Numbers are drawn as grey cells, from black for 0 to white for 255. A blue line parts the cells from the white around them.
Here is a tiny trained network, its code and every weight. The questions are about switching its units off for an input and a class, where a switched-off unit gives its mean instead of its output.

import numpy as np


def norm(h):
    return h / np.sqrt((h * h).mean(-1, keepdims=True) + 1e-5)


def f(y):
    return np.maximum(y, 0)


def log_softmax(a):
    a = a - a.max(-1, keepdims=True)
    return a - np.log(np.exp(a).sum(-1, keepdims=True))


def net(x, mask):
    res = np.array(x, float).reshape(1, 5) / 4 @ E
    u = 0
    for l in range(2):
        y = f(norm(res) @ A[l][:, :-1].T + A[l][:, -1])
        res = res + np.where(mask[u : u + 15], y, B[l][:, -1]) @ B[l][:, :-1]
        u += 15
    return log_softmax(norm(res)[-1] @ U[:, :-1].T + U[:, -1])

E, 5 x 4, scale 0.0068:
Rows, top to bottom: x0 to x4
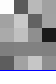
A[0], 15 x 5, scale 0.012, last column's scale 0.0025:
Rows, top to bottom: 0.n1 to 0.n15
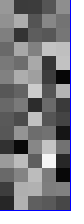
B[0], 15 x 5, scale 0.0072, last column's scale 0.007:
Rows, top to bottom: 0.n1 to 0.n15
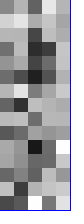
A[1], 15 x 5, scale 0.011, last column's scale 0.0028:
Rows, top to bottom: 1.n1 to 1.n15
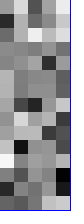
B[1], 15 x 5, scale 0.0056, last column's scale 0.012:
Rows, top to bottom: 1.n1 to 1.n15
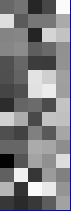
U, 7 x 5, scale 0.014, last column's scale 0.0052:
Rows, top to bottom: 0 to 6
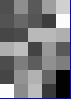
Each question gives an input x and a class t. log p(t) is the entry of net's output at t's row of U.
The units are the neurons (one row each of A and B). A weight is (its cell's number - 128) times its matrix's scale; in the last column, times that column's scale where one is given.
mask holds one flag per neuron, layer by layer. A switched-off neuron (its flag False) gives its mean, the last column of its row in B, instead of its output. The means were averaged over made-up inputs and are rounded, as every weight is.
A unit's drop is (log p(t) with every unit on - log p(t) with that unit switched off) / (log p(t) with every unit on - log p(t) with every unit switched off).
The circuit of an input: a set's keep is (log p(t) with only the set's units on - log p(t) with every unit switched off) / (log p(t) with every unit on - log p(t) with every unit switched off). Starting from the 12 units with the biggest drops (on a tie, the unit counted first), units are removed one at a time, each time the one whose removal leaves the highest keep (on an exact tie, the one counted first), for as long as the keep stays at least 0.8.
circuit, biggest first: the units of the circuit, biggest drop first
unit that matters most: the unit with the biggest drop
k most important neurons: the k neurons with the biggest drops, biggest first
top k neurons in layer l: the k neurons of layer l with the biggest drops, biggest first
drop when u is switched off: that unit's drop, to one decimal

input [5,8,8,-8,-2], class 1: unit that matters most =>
0.n14
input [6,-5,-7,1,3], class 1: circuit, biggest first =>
0.n11, 1.n8
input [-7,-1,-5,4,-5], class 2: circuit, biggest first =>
0.n15, 1.n14
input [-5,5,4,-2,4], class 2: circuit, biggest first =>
0.n15, 0.n14
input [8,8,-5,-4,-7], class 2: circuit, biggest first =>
0.n11, 1.n12
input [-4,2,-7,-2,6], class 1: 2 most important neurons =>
0.n11, 0.n4
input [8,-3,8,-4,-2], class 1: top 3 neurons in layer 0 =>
0.n14, 0.n15, 0.n5
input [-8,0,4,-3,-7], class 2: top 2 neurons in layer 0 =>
0.n15, 0.n8
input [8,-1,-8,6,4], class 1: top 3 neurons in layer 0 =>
0.n11, 0.n15, 0.n14
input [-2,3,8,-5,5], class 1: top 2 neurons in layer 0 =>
0.n6, 0.n1
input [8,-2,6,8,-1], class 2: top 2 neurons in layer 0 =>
0.n11, 0.n4
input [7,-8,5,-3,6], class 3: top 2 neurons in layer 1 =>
1.n9, 1.n8
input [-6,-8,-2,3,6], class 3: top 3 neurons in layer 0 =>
0.n7, 0.n9, 0.n11
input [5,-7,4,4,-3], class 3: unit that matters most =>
0.n3
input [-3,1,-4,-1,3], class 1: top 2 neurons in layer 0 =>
0.n11, 0.n4
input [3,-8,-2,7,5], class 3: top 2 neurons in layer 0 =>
0.n7, 0.n9
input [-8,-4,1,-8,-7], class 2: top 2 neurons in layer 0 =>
0.n15, 0.n8
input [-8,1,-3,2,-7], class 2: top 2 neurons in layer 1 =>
1.n14, 1.n1
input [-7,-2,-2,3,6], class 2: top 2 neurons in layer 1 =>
1.n14, 1.n1
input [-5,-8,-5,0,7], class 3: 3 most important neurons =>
0.n7, 0.n9, 1.n12
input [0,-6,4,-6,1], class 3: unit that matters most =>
0.n7
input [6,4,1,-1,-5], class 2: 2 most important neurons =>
0.n11, 1.n12
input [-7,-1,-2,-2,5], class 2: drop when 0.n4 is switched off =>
0.0
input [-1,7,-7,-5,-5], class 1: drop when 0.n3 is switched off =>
0.1
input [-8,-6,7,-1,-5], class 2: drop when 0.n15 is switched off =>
1.1
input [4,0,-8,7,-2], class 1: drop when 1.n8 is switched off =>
0.2
